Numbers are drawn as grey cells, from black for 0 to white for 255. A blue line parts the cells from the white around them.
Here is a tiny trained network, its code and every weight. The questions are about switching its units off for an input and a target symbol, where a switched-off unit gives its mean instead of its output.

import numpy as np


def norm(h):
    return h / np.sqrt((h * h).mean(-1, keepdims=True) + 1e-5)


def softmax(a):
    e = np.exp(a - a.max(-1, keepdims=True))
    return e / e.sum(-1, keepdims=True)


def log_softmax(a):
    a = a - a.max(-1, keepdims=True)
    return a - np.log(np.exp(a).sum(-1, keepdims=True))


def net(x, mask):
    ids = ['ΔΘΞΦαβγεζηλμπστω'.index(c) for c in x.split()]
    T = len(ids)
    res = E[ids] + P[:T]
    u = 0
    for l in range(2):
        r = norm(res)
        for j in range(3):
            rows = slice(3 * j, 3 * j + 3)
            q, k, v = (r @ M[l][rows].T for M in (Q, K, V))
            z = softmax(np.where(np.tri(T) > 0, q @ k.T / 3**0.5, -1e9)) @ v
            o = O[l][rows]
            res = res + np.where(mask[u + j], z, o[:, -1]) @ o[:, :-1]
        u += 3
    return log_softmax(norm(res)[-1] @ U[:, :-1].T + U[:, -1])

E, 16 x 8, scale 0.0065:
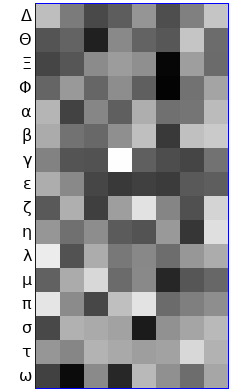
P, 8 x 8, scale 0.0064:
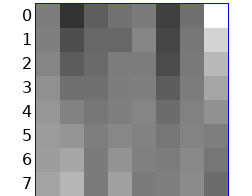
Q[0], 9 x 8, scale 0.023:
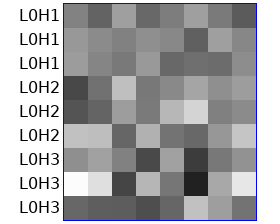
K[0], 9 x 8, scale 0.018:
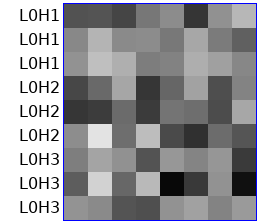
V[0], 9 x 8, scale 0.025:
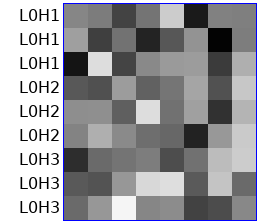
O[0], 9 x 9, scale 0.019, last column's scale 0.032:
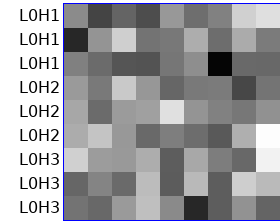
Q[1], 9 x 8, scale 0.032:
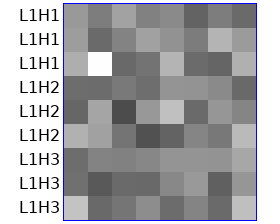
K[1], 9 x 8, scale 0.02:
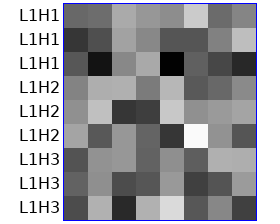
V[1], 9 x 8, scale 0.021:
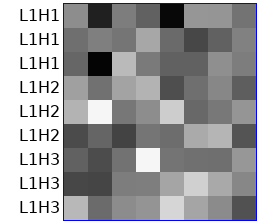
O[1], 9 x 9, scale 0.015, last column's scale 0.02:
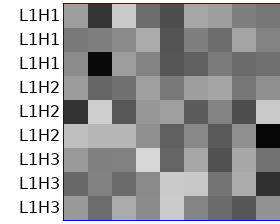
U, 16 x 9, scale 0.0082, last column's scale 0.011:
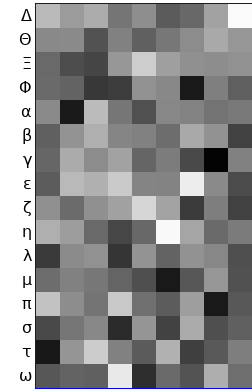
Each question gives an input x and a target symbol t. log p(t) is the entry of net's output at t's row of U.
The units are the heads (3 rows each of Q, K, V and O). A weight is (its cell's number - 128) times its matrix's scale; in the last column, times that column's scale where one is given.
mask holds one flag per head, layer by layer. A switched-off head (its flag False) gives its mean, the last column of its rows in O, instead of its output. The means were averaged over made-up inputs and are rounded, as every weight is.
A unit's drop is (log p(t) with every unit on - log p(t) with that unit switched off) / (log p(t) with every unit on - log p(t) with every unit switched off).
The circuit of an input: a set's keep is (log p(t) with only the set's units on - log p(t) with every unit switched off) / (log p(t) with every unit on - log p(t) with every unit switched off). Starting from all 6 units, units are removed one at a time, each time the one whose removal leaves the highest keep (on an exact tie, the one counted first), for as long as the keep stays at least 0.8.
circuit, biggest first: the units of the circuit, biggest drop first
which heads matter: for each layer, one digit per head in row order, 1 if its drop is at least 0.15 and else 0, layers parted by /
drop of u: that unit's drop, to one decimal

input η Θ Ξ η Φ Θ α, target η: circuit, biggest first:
[L0H3]
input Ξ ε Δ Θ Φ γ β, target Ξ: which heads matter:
010 / 000
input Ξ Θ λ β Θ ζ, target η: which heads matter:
001 / 100
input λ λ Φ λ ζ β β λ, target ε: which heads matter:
100 / 000
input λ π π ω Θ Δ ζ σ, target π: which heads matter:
100 / 000
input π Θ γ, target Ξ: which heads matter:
010 / 000
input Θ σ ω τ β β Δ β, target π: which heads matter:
101 / 000
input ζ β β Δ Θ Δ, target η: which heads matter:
001 / 000
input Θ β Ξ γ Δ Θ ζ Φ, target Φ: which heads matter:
100 / 000
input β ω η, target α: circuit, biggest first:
[L0H2, L1H1]
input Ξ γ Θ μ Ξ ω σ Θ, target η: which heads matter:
111 / 000
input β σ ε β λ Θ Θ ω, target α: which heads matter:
010 / 010
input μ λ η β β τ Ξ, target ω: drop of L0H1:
-0.2
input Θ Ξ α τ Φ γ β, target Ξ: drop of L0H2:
0.7
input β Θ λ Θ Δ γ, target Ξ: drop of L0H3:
0.0
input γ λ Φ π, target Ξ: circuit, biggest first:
[L0H2]
